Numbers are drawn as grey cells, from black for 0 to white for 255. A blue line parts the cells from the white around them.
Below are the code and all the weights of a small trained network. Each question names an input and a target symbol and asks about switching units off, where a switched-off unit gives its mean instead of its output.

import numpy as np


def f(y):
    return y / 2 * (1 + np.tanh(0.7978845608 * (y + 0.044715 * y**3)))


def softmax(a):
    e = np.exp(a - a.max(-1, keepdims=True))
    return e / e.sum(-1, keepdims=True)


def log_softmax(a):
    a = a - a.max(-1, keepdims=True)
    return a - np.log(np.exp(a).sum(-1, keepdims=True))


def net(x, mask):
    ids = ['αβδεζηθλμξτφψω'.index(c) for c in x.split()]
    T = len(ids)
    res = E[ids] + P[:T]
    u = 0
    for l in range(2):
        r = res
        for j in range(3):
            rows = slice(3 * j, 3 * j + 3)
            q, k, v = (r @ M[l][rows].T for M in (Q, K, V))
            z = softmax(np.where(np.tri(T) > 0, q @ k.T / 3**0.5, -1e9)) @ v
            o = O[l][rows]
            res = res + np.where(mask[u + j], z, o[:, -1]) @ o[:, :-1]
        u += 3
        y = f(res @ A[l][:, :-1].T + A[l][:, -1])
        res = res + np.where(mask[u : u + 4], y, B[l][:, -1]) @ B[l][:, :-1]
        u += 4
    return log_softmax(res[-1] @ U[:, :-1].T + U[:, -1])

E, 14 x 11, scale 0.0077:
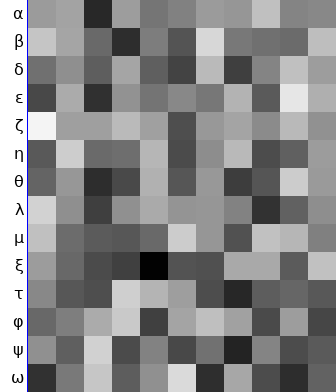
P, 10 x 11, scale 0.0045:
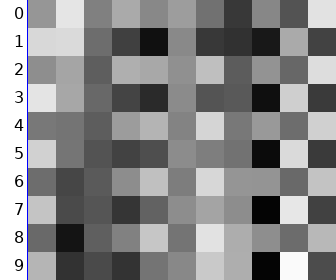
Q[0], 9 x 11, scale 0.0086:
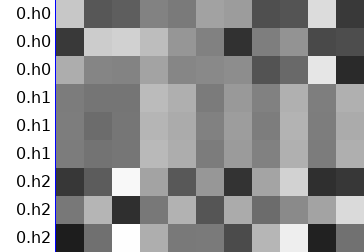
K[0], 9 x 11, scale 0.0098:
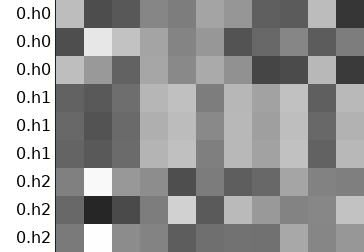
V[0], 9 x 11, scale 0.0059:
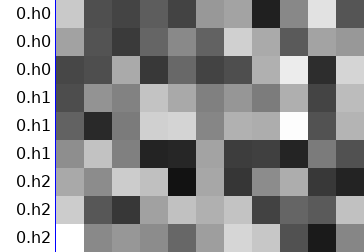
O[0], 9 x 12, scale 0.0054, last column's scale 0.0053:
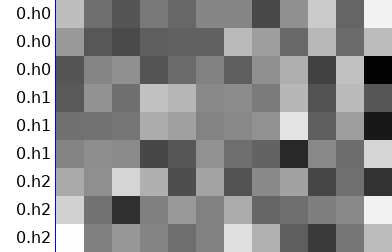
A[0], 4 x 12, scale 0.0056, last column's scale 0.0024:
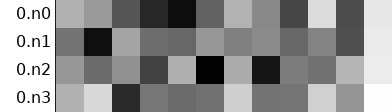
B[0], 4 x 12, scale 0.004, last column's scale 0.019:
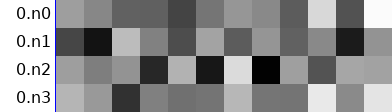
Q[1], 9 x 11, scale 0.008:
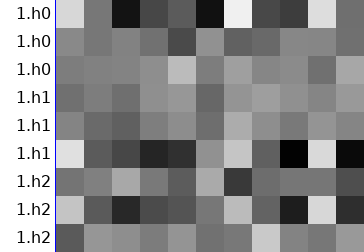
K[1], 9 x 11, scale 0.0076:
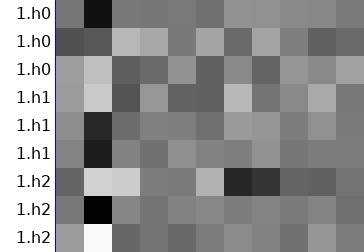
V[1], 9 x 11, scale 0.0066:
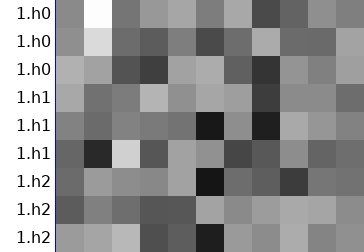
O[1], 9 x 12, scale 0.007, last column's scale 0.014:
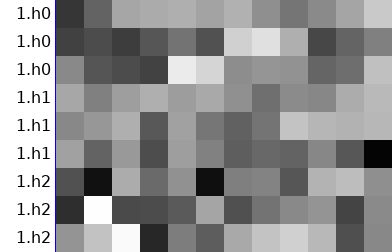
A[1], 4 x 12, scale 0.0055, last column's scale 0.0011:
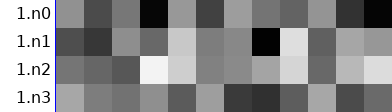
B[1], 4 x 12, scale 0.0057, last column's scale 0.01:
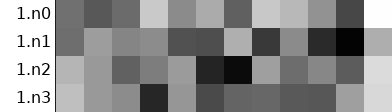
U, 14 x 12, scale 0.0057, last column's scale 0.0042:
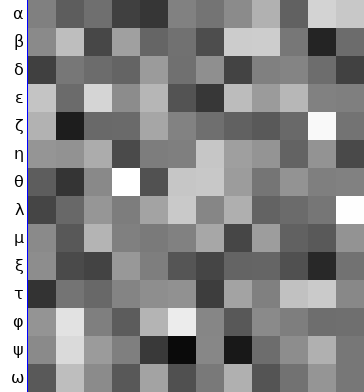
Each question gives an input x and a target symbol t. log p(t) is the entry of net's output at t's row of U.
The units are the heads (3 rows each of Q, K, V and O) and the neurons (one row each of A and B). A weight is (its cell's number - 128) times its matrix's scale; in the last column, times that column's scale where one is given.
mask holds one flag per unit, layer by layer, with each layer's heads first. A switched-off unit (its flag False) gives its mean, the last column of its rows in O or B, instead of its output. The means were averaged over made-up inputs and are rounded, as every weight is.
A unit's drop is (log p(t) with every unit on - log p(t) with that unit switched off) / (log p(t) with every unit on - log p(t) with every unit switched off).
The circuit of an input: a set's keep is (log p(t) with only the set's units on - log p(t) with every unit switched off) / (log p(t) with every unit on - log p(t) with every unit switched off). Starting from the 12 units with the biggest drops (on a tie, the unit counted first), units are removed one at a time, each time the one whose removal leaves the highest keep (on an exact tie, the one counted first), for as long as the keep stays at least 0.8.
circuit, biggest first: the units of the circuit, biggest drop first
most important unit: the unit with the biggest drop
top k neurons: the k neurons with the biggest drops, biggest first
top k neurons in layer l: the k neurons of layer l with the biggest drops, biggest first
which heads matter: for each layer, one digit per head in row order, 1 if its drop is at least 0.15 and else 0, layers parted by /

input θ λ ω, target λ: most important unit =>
0.h0
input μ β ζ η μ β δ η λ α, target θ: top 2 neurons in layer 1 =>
[1.n3; 1.n2]
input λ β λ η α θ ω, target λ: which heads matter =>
100 / 100
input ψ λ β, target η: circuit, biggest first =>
[1.h2; 0.n2; 0.h2; 1.h0]
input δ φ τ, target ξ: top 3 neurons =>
[1.n2; 1.n1; 0.n0]
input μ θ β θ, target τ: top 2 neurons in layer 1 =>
[1.n0; 1.n1]
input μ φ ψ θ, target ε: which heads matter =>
000 / 011
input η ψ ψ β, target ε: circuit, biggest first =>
[1.n0; 1.h2; 1.h1; 0.n2]
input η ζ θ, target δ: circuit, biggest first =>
[1.n1; 0.h2; 1.h0; 0.n2]
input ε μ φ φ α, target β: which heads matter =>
010 / 001
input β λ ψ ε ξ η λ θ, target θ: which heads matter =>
101 / 100
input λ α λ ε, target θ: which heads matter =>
001 / 100
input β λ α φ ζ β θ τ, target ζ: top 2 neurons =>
[1.n3; 1.n1]
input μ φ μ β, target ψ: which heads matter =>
011 / 100
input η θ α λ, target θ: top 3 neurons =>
[0.n1; 1.n2; 1.n0]
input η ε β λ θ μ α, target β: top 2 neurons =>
[1.n2; 1.n1]
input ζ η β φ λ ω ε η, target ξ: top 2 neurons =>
[0.n1; 0.n3]
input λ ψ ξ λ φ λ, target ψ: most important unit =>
1.h0
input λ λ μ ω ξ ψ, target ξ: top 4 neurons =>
[0.n3; 1.n0; 0.n1; 0.n2]
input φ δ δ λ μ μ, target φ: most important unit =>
1.h2
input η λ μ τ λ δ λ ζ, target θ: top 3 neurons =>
[1.n3; 1.n2; 0.n0]
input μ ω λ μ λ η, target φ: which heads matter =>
101 / 101
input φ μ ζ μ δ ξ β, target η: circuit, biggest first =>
[1.h2; 0.n2; 0.h2; 1.n2]
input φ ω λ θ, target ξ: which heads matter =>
010 / 010
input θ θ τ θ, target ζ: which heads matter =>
000 / 001
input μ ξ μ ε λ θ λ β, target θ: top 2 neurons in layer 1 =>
[1.n0; 1.n3]
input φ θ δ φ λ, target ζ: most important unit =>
0.h2
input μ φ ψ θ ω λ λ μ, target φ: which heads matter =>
100 / 101
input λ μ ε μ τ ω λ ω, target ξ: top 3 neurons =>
[0.n1; 0.n3; 0.n2]
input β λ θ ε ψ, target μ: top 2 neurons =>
[1.n1; 0.n2]
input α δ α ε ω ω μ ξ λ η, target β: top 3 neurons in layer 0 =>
[0.n1; 0.n0; 0.n3]
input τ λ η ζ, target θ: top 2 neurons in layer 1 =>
[1.n2; 1.n3]
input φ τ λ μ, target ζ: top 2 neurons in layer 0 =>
[0.n3; 0.n1]
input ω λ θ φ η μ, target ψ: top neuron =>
[0.n1]
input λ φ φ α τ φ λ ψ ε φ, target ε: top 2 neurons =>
[0.n3; 0.n1]
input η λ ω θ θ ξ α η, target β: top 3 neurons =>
[1.n0; 0.n1; 0.n0]
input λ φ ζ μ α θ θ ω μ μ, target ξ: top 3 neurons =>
[0.n1; 0.n3; 1.n0]
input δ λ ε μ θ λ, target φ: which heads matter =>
110 / 101
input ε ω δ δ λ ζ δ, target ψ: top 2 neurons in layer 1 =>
[1.n0; 1.n1]
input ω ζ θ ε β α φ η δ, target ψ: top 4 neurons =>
[1.n0; 1.n1; 1.n2; 0.n2]
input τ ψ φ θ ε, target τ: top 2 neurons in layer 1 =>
[1.n3; 1.n2]
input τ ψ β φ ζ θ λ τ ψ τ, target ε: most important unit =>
0.n3
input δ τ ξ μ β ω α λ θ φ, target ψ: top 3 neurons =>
[1.n3; 0.n1; 0.n2]
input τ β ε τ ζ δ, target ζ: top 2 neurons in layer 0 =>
[0.n1; 0.n3]
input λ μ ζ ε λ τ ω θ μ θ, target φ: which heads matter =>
100 / 101
